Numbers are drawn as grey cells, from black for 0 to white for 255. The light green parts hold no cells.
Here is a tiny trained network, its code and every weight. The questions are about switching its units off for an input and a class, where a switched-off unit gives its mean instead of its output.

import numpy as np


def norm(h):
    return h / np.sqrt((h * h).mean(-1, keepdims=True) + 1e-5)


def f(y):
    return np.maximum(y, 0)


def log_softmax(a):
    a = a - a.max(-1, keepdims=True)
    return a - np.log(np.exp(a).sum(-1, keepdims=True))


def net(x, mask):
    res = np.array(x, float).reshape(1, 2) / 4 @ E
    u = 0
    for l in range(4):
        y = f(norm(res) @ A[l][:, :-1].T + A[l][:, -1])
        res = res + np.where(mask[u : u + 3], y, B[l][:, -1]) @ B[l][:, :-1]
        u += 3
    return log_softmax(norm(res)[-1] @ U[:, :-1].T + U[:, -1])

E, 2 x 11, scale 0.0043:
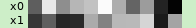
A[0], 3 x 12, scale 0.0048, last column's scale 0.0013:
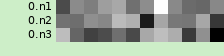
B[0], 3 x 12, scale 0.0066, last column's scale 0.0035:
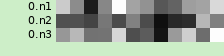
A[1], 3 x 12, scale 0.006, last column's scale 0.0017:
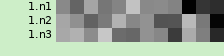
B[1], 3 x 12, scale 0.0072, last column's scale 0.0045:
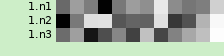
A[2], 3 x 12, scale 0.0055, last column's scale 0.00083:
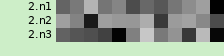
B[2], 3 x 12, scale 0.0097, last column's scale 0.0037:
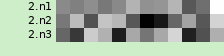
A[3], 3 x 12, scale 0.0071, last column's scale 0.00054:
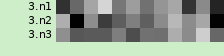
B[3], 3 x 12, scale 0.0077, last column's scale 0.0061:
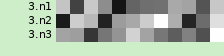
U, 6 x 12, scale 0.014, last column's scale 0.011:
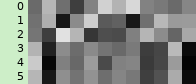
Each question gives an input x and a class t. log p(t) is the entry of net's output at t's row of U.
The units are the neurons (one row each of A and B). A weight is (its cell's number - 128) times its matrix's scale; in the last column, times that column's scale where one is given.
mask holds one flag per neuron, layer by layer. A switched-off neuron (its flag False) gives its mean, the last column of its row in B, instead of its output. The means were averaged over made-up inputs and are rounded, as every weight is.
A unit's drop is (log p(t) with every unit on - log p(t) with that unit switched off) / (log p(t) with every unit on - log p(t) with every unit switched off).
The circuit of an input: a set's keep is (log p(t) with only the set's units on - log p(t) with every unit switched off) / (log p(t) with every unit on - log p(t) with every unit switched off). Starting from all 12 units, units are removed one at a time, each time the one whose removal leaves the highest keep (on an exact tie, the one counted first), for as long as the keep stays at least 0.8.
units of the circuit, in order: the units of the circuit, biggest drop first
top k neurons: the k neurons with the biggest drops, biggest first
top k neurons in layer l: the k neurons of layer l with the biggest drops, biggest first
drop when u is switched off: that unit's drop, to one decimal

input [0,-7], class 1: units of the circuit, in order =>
[1.n3]
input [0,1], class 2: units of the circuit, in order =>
[1.n2; 3.n1]
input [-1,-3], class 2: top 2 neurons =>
[2.n3; 3.n1]
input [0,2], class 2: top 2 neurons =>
[1.n2; 1.n3]
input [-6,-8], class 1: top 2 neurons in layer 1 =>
[1.n3; 1.n1]
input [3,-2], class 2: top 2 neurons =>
[2.n3; 1.n1]
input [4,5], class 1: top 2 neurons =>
[0.n1; 3.n2]
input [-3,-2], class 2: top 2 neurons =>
[2.n3; 0.n3]
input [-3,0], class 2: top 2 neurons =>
[3.n1; 1.n2]
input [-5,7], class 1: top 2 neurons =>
[0.n3; 1.n1]
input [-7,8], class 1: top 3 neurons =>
[0.n3; 1.n1; 2.n2]
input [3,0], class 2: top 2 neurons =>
[3.n1; 1.n2]
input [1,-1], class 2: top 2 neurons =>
[2.n3; 3.n1]
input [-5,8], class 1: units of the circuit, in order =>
[0.n3]
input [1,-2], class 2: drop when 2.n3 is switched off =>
1.2
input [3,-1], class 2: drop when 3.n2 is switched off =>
0.1
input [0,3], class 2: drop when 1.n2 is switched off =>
1.0
